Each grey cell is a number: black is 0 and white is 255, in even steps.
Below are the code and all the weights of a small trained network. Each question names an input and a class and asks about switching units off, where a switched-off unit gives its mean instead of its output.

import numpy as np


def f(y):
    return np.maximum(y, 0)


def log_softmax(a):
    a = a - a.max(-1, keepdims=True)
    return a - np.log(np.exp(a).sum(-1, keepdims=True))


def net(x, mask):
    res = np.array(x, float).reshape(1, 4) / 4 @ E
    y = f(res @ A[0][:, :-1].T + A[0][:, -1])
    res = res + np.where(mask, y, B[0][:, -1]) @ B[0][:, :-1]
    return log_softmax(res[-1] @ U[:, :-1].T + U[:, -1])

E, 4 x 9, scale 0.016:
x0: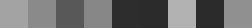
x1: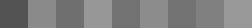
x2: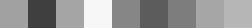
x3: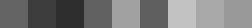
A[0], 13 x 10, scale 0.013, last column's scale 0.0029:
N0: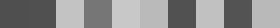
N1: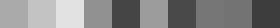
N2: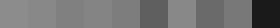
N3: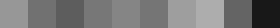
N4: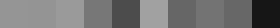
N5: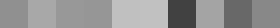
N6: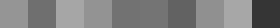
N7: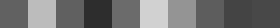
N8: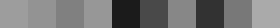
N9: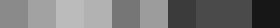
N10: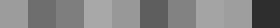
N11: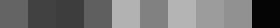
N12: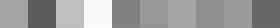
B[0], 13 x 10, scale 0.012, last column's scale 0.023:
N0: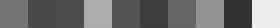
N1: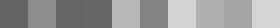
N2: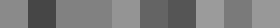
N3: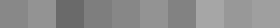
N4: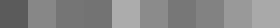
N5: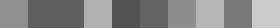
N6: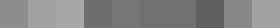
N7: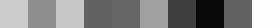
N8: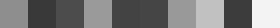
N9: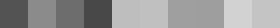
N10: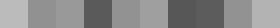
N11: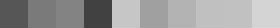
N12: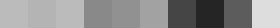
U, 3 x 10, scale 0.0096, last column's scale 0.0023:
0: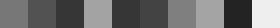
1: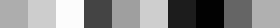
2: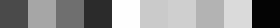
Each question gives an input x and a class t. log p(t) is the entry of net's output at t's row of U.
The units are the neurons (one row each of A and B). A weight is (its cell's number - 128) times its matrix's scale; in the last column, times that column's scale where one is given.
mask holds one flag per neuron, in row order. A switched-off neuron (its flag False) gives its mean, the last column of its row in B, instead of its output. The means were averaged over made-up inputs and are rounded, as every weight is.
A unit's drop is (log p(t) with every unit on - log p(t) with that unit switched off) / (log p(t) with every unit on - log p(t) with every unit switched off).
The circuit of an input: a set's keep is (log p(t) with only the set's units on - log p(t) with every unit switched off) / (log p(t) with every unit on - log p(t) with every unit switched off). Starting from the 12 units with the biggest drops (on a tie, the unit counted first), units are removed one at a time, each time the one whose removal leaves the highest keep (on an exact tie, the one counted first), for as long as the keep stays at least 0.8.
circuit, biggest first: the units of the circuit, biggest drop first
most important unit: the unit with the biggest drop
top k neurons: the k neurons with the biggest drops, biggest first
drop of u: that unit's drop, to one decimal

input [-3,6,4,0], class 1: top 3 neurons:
[N8, N12, N10]
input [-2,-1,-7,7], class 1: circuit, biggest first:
[N7]
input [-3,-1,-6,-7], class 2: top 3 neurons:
[N1, N9, N12]
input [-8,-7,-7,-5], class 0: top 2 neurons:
[N0, N5]
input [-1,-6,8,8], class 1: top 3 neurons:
[N12, N10, N1]
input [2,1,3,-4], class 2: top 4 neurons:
[N7, N1, N0, N9]
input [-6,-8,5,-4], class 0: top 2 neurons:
[N0, N5]
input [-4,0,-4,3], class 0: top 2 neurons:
[N12, N0]
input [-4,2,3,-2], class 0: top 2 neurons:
[N7, N0]
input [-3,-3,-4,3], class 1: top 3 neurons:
[N8, N7, N1]
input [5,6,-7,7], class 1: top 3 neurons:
[N7, N1, N9]
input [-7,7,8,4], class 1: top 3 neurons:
[N12, N8, N10]
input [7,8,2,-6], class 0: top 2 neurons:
[N8, N11]
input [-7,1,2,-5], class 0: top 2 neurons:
[N0, N5]
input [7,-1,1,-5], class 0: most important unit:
N8
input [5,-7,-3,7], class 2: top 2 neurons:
[N11, N0]
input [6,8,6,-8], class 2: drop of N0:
0.2
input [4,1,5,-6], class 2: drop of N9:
0.6
